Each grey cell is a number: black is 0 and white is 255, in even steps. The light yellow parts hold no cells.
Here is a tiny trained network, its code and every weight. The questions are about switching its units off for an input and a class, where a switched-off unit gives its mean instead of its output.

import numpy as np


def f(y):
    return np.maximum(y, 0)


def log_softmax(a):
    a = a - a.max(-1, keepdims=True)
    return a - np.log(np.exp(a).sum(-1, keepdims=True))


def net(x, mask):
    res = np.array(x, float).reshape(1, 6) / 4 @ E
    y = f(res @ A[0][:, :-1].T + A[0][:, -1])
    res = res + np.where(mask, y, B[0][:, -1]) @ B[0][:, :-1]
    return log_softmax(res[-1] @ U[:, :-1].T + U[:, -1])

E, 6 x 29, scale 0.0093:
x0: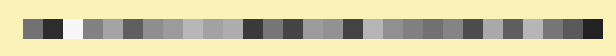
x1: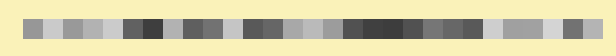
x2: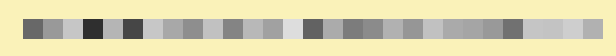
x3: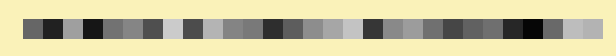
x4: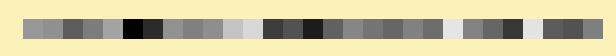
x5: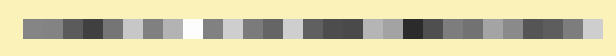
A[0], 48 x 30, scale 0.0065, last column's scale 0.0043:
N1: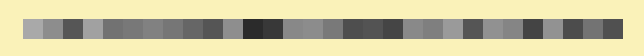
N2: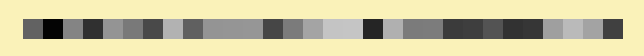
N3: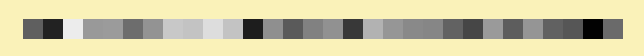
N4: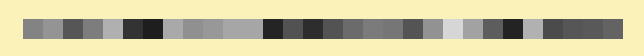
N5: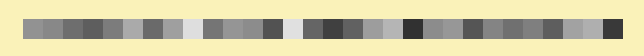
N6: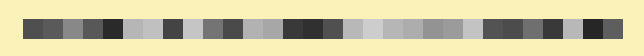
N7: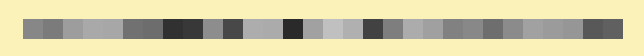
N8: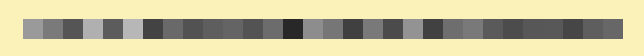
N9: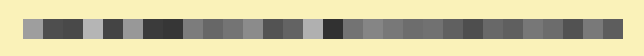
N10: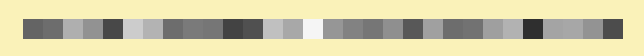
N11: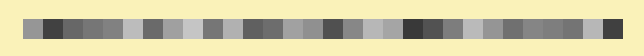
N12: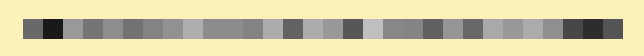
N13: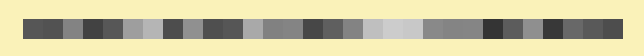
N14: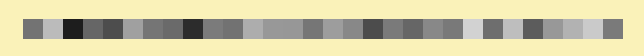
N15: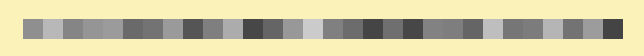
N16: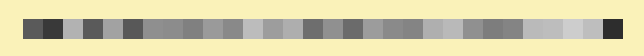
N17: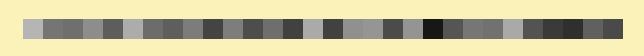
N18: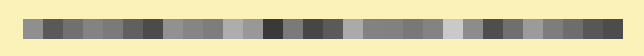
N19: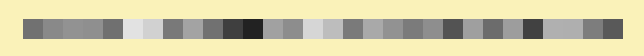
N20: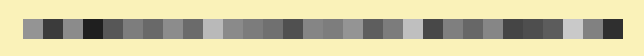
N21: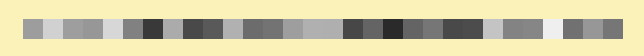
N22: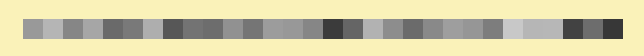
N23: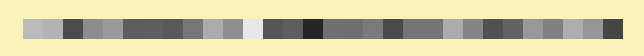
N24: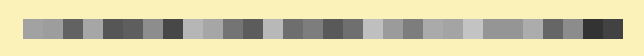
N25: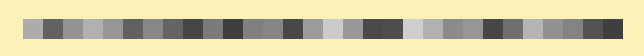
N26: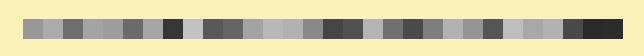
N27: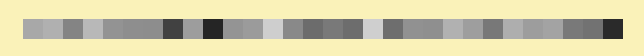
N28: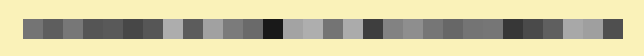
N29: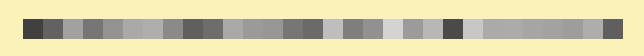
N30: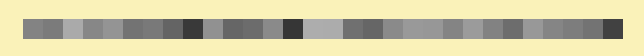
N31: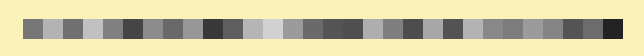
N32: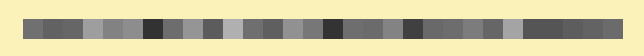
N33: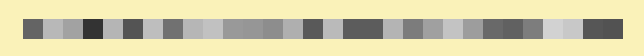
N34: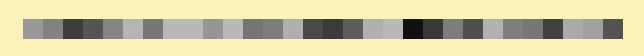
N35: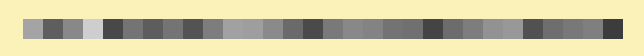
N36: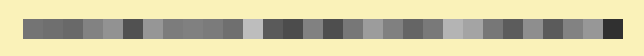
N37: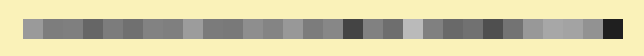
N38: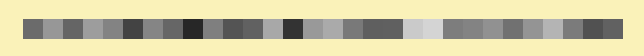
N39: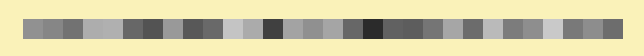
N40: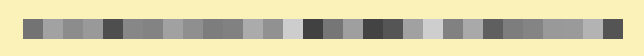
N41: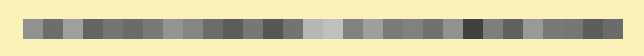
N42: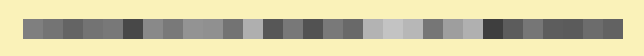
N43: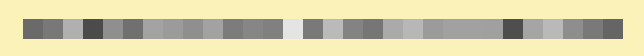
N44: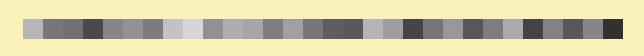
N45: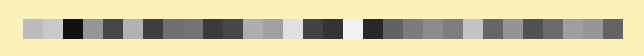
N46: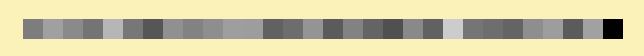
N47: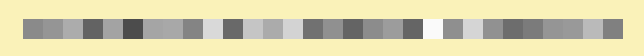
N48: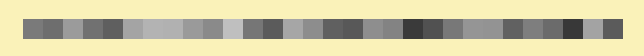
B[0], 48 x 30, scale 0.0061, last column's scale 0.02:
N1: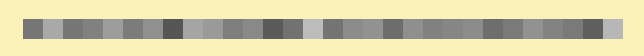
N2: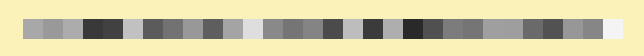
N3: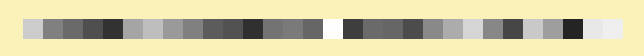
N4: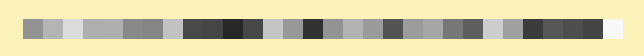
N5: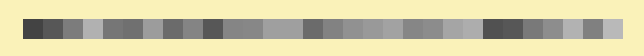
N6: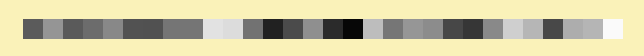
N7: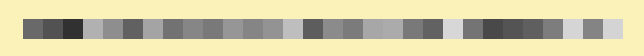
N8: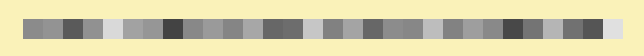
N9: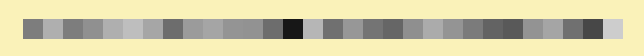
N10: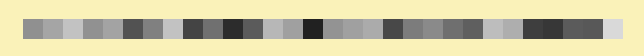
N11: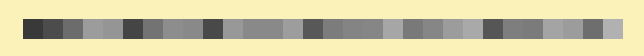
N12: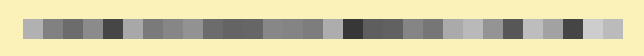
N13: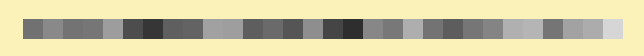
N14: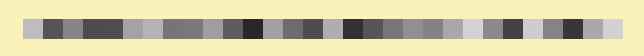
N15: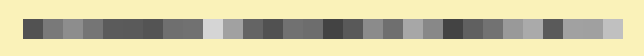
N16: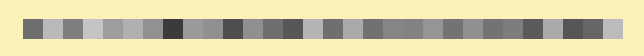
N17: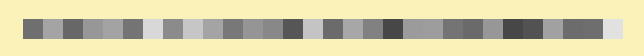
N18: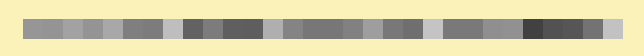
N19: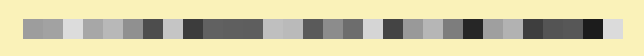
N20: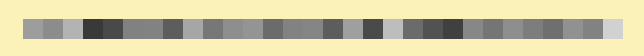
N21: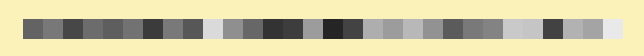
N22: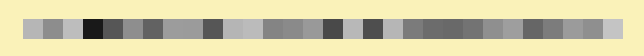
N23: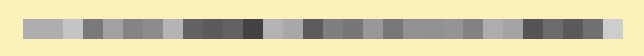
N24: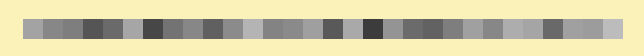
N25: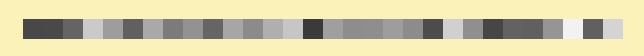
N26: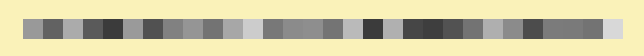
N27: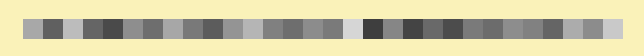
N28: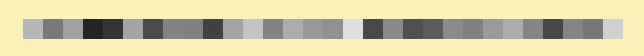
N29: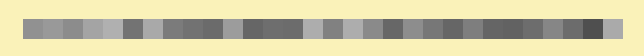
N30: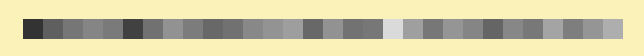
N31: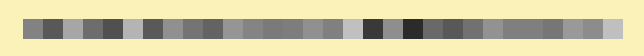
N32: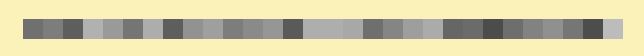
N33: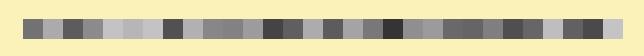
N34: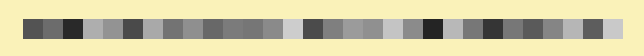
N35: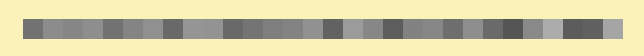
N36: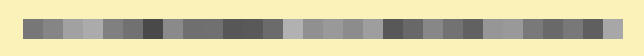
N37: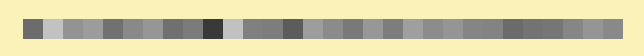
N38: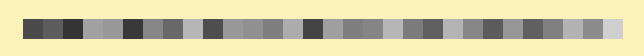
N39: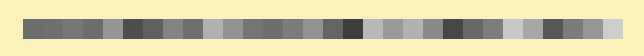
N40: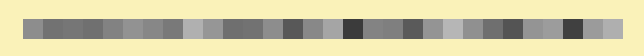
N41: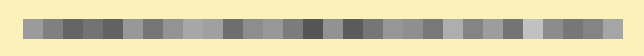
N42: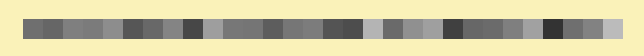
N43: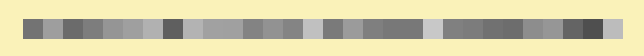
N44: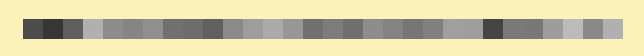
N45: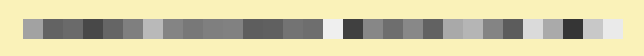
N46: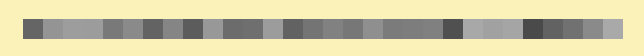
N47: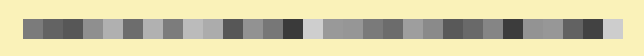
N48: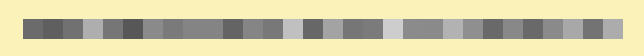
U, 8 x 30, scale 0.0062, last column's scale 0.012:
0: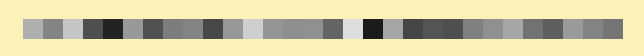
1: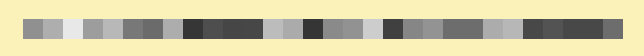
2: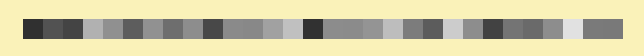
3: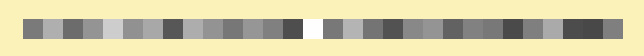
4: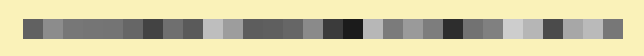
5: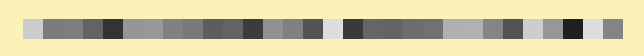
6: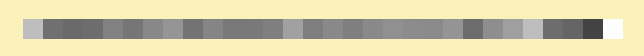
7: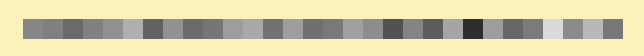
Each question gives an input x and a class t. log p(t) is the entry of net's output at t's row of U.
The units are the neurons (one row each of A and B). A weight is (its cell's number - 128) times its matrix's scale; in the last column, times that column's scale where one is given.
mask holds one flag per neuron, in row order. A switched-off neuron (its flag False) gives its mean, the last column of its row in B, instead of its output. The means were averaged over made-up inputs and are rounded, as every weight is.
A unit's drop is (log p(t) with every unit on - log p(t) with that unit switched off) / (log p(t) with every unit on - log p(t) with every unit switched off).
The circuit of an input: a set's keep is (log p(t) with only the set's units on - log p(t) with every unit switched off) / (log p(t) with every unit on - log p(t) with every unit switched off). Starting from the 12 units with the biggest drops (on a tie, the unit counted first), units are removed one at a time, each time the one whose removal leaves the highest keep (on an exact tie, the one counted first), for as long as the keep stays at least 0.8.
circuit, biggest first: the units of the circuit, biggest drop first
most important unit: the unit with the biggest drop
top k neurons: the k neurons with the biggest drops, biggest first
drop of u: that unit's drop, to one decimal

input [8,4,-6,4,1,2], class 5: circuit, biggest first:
N3
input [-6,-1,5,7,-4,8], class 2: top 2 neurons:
N34, N5
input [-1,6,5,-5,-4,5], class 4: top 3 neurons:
N21, N2, N15
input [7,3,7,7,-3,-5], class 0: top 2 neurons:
N2, N28
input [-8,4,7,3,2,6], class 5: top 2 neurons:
N14, N45
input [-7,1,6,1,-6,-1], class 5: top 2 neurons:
N14, N45
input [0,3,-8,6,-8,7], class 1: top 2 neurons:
N10, N19
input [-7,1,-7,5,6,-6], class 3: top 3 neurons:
N8, N3, N9
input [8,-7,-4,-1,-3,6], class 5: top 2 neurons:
N3, N12
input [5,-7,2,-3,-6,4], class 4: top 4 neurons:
N6, N4, N13, N23
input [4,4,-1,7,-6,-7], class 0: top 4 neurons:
N2, N28, N20, N34
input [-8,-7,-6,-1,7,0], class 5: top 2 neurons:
N45, N14
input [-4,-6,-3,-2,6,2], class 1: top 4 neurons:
N4, N23, N21, N18
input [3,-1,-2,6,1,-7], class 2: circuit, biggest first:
N25
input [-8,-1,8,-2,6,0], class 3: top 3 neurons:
N47, N33, N3
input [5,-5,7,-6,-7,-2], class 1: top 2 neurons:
N19, N10
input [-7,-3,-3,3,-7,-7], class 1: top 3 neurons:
N19, N10, N3
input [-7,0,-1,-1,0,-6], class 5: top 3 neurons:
N45, N14, N34
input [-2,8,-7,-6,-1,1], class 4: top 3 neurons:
N21, N15, N39
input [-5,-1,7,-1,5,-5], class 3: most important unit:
N47
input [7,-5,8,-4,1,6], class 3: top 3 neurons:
N33, N47, N16
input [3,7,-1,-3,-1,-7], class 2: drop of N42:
0.1
